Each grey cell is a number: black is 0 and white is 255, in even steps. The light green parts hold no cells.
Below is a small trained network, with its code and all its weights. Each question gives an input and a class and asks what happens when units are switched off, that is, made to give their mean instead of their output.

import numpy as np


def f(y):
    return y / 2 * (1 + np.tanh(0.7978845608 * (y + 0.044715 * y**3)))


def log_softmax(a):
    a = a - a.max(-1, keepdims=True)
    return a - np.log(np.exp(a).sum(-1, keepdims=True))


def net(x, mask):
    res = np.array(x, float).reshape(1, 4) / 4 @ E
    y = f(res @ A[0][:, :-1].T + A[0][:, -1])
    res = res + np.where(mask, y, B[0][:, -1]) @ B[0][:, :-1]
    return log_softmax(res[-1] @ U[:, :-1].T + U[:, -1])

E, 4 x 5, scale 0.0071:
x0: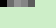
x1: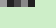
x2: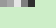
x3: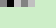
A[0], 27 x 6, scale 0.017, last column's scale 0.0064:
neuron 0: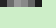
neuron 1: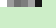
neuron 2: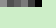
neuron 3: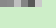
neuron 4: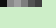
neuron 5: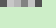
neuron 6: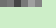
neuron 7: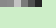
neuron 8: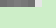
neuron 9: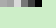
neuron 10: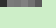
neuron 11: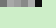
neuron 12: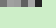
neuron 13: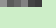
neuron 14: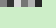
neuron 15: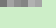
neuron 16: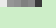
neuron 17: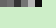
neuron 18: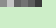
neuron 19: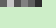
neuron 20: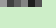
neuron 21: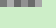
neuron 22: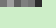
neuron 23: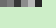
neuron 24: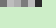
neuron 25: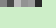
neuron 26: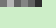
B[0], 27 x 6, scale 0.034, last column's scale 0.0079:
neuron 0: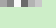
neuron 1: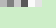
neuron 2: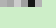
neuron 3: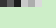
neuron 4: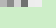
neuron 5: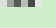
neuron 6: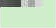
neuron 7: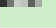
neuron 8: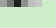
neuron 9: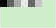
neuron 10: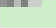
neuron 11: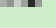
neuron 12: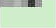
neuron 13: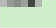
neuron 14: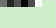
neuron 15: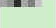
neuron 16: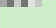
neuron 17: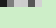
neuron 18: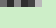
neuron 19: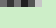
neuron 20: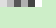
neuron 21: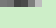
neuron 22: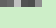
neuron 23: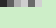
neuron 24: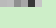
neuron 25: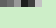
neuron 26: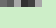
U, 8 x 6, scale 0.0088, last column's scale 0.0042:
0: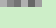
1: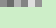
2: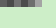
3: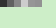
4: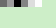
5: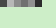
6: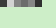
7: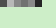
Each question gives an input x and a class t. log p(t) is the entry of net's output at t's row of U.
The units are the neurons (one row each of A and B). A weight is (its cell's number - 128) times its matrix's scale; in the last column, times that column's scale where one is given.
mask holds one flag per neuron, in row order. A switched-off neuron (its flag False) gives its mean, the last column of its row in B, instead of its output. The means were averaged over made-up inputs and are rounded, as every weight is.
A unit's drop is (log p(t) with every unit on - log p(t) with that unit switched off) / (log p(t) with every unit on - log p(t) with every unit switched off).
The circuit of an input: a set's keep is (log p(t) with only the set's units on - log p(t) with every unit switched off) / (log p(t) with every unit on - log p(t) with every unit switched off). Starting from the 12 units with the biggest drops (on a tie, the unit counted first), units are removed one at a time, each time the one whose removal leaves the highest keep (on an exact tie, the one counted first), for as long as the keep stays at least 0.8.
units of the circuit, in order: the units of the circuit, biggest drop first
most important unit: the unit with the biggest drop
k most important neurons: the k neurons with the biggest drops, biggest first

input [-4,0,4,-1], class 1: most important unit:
neuron 16
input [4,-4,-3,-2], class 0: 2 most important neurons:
neuron 5; neuron 1
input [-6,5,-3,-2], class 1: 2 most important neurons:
neuron 1; neuron 16
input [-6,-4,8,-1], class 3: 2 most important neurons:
neuron 9; neuron 3
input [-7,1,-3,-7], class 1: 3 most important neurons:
neuron 1; neuron 16; neuron 14
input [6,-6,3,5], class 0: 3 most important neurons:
neuron 5; neuron 24; neuron 1
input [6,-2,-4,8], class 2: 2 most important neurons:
neuron 14; neuron 25
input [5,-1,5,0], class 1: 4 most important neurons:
neuron 4; neuron 0; neuron 17; neuron 23
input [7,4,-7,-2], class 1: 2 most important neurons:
neuron 4; neuron 10
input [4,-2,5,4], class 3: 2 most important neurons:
neuron 3; neuron 1
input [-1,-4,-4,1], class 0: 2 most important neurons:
neuron 3; neuron 9
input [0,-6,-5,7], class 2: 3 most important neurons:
neuron 14; neuron 25; neuron 20
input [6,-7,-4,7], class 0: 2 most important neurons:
neuron 5; neuron 24
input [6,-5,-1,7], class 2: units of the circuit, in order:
neuron 14
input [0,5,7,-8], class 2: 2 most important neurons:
neuron 18; neuron 19
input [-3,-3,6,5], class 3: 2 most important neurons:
neuron 9; neuron 3
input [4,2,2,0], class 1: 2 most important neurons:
neuron 4; neuron 15
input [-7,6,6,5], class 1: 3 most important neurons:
neuron 16; neuron 1; neuron 5
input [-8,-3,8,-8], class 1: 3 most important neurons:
neuron 1; neuron 16; neuron 14
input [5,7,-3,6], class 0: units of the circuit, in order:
neuron 20
